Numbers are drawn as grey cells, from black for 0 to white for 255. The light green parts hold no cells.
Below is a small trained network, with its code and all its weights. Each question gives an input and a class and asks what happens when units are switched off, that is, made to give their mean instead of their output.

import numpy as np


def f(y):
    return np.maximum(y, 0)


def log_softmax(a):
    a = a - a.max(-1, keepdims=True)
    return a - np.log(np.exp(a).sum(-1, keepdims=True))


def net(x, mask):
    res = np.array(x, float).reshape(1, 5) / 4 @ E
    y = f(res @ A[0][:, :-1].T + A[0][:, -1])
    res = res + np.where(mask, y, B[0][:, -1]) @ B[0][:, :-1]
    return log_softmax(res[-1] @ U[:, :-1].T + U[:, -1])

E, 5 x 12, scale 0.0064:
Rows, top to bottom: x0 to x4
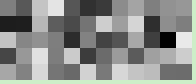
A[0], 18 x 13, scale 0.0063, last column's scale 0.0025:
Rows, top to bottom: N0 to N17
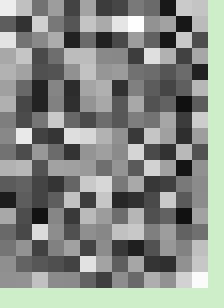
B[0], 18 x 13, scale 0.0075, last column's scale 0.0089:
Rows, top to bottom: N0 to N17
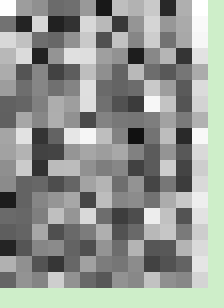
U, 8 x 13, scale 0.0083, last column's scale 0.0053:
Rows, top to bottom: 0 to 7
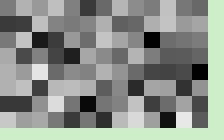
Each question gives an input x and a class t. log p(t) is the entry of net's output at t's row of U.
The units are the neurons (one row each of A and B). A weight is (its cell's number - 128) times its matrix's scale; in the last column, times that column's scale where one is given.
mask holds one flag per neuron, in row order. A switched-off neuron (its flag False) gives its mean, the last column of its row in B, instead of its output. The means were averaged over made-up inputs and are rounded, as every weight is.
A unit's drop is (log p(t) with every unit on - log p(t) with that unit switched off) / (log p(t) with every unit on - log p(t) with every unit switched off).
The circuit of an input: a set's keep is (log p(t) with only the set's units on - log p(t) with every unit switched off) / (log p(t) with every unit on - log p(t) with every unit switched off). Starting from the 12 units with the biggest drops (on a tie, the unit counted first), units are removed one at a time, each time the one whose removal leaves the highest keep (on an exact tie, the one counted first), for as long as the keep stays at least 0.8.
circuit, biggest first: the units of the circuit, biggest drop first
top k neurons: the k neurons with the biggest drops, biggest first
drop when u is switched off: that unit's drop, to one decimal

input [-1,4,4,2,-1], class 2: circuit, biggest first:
(N13, N6)
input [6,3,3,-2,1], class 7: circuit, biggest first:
(N8, N2)
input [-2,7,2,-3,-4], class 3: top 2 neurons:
(N16, N11)
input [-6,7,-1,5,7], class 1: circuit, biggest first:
(N1)
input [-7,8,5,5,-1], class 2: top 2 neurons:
(N9, N0)
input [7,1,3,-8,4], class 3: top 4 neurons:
(N1, N8, N3, N10)
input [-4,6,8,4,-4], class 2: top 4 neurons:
(N9, N1, N11, N16)
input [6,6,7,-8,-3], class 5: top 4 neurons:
(N6, N13, N2, N9)
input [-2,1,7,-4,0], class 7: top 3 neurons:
(N0, N8, N3)
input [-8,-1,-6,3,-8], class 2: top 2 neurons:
(N12, N15)
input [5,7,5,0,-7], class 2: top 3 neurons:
(N9, N1, N0)
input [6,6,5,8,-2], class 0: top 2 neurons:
(N0, N1)
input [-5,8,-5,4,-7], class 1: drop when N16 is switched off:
0.1
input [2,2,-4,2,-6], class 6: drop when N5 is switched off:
0.0
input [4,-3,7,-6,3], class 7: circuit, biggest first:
(N0)
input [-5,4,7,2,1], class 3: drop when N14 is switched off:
-0.1
